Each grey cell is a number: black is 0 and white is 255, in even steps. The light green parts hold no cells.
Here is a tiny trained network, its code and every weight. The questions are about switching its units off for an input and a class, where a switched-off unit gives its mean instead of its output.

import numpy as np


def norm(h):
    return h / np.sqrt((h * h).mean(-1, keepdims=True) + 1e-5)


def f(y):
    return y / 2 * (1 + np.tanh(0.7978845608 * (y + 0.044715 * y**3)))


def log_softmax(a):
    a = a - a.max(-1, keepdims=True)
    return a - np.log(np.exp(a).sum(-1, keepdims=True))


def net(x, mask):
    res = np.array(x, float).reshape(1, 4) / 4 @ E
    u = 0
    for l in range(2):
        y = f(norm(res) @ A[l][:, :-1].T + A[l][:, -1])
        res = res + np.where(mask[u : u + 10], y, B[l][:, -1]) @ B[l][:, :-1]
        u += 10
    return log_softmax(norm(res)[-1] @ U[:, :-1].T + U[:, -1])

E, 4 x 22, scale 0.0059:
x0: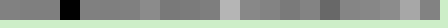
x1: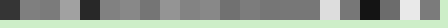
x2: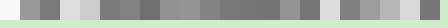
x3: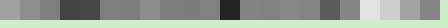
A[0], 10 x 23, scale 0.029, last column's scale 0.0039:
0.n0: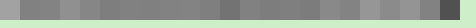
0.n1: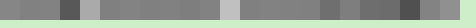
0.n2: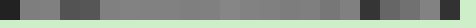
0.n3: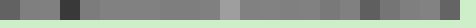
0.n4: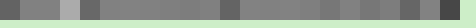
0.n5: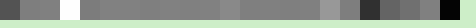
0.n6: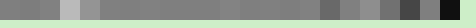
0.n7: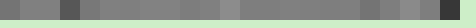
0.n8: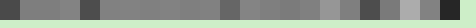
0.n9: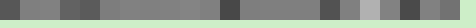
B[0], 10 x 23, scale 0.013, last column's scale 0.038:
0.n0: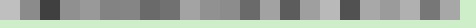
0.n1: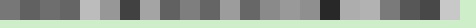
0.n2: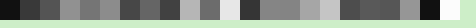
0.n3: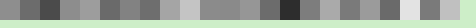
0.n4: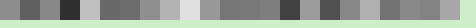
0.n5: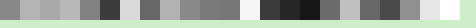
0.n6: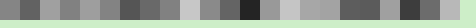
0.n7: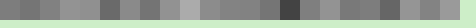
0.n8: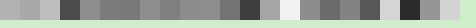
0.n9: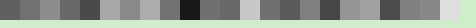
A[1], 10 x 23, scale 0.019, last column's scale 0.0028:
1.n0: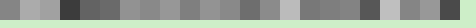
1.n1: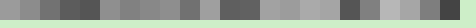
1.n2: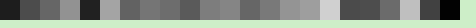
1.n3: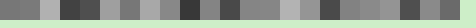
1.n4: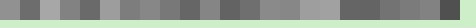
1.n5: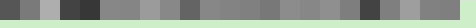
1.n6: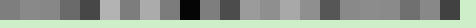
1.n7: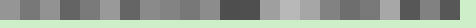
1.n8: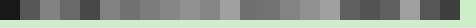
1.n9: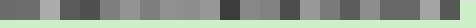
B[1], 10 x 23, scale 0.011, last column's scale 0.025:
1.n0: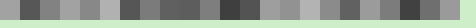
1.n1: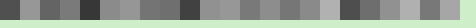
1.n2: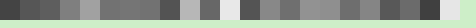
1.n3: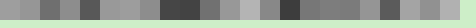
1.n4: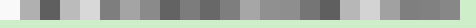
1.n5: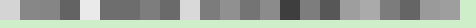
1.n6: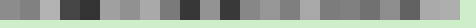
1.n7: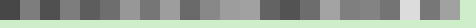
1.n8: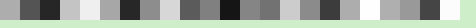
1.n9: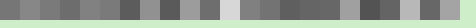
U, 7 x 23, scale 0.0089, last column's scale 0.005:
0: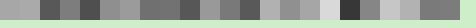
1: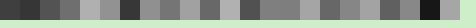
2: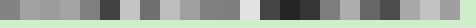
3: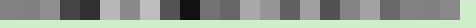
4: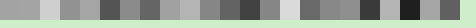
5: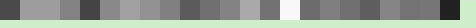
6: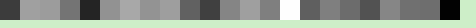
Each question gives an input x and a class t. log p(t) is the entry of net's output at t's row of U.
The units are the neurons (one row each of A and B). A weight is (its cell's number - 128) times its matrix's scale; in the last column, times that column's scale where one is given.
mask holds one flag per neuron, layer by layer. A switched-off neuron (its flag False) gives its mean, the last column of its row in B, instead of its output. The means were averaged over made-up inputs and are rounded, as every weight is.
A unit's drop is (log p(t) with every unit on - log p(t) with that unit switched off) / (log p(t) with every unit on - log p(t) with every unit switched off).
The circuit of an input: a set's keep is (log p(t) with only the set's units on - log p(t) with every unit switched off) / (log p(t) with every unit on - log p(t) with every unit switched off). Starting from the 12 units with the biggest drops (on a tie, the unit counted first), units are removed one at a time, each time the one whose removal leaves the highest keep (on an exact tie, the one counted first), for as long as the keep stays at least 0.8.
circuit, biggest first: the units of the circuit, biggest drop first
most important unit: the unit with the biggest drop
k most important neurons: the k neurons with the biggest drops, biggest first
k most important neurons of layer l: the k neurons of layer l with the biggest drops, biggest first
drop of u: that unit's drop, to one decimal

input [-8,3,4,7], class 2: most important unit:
0.n2
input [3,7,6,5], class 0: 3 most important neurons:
[0.n5; 0.n2; 0.n9]
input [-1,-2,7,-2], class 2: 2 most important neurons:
[0.n2; 0.n8]
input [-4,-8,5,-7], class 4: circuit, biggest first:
[0.n2; 0.n6]
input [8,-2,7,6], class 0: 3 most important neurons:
[0.n5; 0.n2; 0.n9]
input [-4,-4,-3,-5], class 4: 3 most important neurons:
[0.n6; 0.n5; 0.n2]
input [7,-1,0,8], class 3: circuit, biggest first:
[0.n2; 0.n9]
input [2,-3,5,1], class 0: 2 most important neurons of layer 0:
[0.n5; 0.n2]
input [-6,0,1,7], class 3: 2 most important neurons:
[0.n2; 0.n5]
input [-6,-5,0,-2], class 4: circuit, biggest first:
[0.n6; 0.n2]
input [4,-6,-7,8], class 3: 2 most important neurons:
[0.n9; 0.n2]
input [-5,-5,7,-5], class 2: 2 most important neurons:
[0.n8; 0.n5]
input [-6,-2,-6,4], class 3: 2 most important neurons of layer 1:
[1.n6; 1.n3]
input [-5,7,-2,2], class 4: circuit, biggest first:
[0.n8]
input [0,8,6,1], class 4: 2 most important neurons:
[0.n8; 0.n9]
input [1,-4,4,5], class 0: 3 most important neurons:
[0.n5; 0.n2; 0.n0]
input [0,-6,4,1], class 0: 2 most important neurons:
[0.n5; 0.n2]
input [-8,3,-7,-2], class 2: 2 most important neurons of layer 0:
[0.n5; 0.n1]
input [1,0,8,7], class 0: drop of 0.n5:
0.6
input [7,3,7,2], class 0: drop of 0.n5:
0.8
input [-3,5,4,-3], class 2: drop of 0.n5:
1.0
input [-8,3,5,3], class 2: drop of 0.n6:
0.0
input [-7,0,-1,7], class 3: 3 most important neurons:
[0.n2; 0.n9; 0.n5]
